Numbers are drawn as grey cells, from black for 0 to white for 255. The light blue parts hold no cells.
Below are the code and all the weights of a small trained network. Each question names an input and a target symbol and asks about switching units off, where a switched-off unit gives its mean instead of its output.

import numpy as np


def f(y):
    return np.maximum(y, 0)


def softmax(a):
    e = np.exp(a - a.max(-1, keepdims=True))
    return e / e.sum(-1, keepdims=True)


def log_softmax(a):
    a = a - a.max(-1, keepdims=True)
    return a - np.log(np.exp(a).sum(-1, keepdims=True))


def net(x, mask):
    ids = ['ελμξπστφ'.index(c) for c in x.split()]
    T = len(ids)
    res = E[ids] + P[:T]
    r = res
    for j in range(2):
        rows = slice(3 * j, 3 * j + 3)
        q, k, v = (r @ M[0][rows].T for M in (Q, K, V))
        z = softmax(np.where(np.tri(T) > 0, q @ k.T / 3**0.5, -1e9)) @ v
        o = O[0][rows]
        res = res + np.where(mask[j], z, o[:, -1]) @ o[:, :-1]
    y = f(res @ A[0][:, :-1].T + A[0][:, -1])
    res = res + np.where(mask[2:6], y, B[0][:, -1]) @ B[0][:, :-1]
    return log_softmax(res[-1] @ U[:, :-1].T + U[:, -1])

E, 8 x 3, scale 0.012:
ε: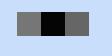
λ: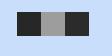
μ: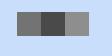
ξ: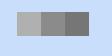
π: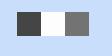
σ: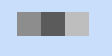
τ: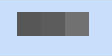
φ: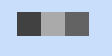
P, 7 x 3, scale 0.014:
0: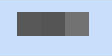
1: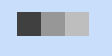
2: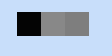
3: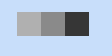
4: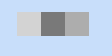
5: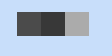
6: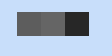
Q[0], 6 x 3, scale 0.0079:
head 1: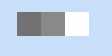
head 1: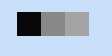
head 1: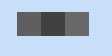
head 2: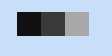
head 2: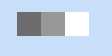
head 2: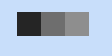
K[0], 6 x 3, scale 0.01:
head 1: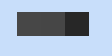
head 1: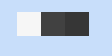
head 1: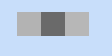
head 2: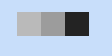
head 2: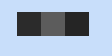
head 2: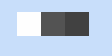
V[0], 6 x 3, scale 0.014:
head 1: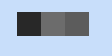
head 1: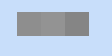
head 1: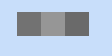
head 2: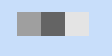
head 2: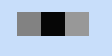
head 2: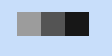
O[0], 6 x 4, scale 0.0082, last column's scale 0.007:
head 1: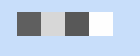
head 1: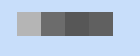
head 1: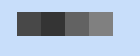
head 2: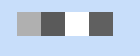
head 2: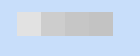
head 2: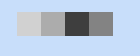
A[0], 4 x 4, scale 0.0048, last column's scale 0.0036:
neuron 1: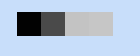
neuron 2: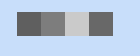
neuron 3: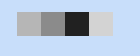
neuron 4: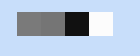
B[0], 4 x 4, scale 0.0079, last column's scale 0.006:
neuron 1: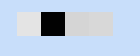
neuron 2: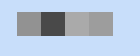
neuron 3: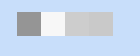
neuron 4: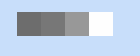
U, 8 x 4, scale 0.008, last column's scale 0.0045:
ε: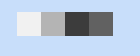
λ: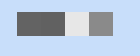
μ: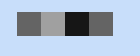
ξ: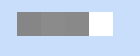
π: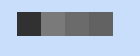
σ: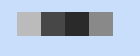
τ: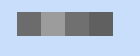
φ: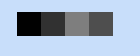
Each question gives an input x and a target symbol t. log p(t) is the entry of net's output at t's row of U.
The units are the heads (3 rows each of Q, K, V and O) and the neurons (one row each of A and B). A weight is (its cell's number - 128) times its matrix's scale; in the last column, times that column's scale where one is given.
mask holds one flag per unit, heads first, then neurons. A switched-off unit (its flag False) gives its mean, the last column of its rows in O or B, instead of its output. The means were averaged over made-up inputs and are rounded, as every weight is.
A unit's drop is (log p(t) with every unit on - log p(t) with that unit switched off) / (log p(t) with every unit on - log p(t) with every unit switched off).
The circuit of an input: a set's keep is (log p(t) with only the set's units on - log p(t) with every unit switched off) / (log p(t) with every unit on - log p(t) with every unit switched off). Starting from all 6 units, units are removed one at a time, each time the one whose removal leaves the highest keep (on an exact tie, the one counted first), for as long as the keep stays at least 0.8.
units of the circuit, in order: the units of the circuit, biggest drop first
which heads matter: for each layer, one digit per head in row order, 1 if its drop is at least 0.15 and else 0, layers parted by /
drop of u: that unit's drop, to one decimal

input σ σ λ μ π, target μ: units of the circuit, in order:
head 2; head 1
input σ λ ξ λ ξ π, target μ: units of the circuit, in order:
head 2
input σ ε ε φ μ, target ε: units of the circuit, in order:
head 2; neuron 4
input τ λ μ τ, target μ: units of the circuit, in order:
head 2; head 1
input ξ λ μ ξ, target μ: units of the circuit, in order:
head 2; head 1
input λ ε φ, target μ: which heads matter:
01
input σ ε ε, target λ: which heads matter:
01
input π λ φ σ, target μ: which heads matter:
11
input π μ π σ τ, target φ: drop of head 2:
0.9
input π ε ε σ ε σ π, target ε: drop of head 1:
0.1
